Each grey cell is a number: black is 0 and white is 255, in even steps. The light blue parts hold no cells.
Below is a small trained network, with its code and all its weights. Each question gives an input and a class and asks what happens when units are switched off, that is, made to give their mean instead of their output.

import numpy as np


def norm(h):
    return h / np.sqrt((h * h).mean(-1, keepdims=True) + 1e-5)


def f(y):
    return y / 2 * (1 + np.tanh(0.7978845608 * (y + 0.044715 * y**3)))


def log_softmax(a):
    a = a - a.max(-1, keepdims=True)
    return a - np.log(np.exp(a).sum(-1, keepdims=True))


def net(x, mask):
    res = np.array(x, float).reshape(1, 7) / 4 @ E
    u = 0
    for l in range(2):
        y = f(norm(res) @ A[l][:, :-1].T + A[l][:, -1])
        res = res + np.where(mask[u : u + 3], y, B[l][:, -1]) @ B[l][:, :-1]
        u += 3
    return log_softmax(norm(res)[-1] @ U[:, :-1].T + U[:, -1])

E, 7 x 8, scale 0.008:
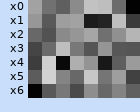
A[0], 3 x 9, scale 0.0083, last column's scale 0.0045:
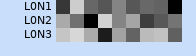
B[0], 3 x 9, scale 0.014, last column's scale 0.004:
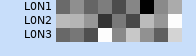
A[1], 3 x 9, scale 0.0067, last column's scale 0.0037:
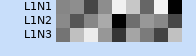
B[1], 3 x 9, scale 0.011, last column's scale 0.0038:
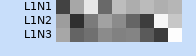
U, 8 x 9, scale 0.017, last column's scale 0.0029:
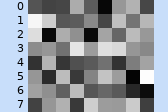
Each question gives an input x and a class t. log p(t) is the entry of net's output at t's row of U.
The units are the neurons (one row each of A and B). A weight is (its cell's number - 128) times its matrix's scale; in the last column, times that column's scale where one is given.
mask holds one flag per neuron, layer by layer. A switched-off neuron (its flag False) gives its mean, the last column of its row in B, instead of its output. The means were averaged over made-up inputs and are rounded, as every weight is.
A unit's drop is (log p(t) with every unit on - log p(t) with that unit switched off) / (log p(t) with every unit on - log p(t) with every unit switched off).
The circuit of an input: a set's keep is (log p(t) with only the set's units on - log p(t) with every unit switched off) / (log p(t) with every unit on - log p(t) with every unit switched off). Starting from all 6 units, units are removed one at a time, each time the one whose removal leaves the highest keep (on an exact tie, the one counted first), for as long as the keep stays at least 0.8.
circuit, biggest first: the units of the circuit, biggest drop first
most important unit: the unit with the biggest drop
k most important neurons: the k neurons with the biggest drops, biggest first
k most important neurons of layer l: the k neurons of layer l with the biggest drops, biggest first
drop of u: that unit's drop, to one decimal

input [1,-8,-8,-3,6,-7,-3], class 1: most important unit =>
L0N2
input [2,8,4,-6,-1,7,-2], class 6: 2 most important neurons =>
(L0N2 L1N1)
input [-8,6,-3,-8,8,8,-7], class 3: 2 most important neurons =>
(L0N3 L0N2)
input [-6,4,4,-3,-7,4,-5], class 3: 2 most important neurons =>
(L0N3 L0N1)
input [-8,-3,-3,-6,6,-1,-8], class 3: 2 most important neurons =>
(L0N3 L1N1)
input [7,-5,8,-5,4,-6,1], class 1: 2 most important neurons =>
(L0N2 L0N3)
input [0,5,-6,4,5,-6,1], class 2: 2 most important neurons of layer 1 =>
(L1N2 L1N3)
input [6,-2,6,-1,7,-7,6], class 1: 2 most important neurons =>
(L0N2 L1N2)
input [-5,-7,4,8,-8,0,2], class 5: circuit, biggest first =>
(L1N2 L1N3)
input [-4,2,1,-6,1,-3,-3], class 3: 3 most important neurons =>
(L0N3 L0N1 L0N2)
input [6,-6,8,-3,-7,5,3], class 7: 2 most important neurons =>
(L1N1 L1N3)
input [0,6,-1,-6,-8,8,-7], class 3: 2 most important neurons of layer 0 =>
(L0N3 L0N2)
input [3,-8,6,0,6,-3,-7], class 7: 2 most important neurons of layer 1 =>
(L1N1 L1N3)
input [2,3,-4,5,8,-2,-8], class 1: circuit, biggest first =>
(L0N2)
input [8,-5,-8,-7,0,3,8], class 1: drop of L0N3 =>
0.2
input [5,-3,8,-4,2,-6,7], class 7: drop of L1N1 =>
0.1
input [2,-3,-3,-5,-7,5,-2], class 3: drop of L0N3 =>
0.8
